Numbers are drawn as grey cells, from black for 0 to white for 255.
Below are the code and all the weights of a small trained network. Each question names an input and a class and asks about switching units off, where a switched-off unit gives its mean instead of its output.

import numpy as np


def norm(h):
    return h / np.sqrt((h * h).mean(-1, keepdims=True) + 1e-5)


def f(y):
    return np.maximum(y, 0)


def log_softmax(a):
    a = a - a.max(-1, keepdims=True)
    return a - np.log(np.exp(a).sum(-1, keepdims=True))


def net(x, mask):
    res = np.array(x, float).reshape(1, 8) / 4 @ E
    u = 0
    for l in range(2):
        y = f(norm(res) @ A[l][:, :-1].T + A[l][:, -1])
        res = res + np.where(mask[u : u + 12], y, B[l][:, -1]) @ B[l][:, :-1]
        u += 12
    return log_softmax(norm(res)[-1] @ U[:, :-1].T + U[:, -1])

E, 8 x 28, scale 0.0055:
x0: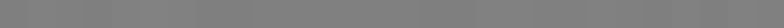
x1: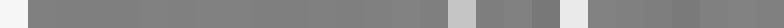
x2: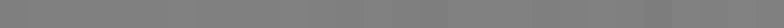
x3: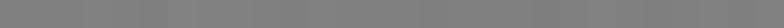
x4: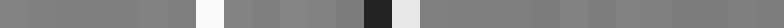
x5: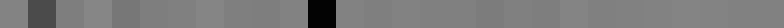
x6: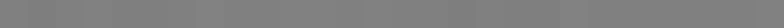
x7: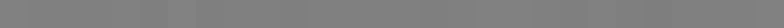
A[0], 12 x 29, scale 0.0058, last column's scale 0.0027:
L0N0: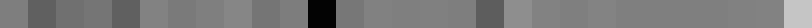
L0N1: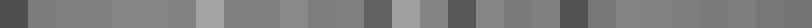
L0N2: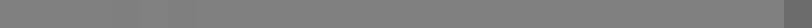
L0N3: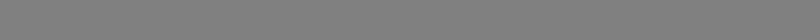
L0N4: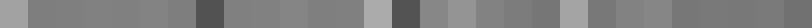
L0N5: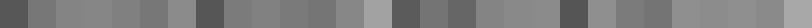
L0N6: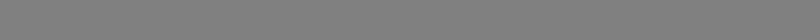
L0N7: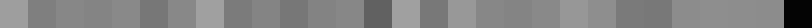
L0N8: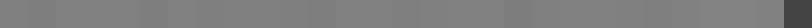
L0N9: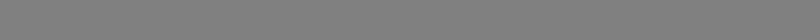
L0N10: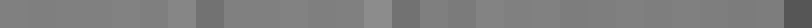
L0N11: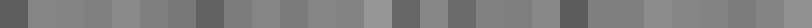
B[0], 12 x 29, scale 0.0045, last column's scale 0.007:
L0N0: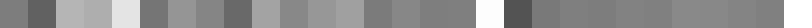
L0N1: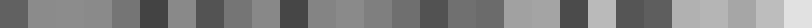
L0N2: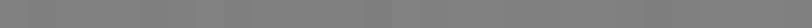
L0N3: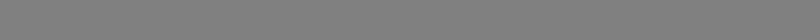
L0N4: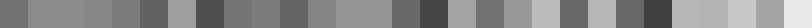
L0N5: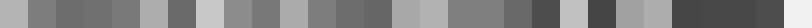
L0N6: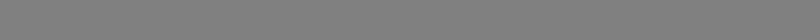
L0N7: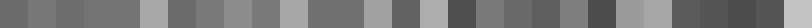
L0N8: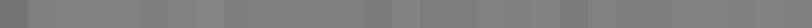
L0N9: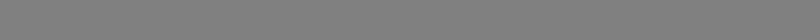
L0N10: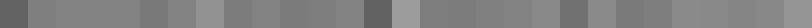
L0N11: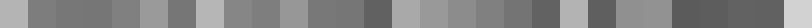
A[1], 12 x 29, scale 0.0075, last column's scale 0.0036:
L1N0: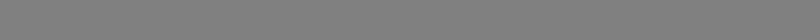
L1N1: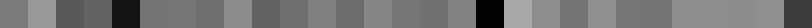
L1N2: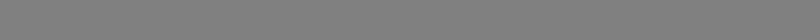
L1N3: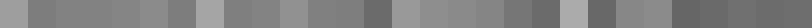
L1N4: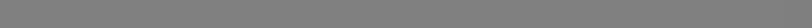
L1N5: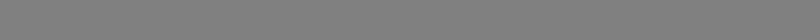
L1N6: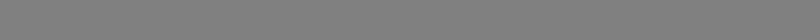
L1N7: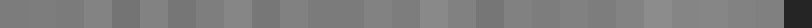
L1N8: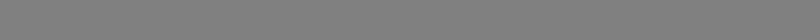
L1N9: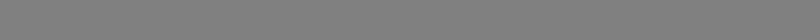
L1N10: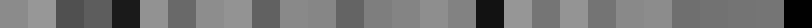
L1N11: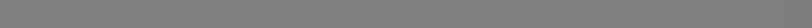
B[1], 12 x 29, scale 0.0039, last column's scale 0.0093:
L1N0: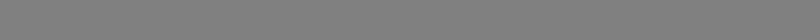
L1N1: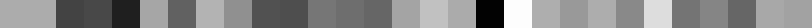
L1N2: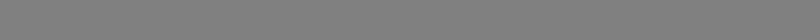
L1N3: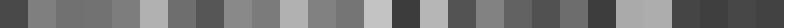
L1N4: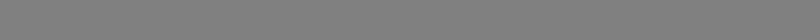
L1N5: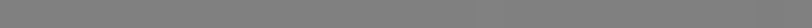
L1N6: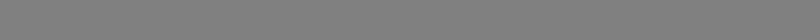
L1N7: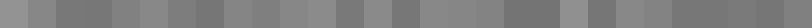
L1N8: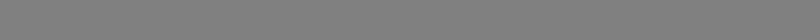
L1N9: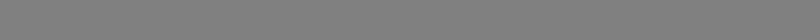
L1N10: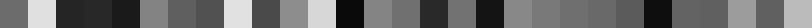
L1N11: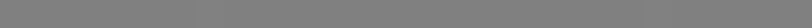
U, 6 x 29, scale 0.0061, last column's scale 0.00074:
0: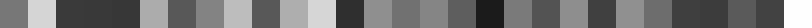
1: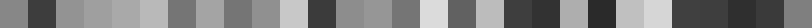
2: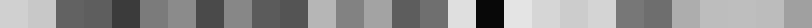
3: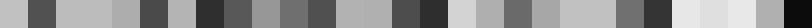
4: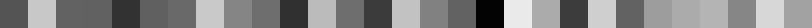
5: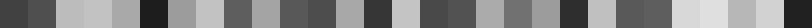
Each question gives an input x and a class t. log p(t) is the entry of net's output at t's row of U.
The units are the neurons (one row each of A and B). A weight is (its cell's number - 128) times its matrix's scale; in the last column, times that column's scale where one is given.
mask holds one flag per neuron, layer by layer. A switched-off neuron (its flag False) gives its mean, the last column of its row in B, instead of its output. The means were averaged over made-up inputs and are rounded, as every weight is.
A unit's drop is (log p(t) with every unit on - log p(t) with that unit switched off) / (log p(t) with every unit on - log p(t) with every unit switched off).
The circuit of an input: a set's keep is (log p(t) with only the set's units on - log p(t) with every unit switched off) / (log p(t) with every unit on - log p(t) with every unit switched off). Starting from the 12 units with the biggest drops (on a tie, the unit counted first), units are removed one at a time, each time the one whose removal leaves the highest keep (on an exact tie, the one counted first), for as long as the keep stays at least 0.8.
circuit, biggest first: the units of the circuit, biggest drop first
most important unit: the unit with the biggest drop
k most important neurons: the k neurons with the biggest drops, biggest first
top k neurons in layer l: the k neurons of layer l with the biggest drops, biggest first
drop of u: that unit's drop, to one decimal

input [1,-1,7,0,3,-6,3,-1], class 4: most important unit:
L0N0
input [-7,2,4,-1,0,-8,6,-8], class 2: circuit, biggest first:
[L0N5 L1N3]
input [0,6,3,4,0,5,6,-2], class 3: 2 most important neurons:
[L0N5 L0N4]
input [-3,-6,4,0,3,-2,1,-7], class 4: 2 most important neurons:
[L0N1 L0N0]
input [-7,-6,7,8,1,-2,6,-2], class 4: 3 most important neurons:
[L0N1 L0N0 L1N3]
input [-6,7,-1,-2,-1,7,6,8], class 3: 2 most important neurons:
[L0N5 L0N4]
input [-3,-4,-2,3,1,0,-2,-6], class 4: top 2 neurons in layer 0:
[L0N1 L0N0]
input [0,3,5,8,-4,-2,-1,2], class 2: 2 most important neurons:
[L0N0 L1N1]
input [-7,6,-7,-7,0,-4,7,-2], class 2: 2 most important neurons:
[L0N5 L0N4]
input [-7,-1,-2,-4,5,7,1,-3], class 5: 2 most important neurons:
[L0N5 L0N1]
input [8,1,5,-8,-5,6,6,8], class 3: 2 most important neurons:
[L0N4 L1N3]
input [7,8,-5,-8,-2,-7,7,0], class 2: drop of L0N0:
0.7
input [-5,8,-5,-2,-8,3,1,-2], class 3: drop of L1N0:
0.0
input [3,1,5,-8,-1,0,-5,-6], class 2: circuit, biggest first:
[L0N4]
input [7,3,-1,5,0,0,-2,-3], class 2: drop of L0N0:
0.9
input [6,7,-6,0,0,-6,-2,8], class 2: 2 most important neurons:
[L0N5 L0N4]
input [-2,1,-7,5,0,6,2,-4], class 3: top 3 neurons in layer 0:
[L0N5 L0N11 L0N7]
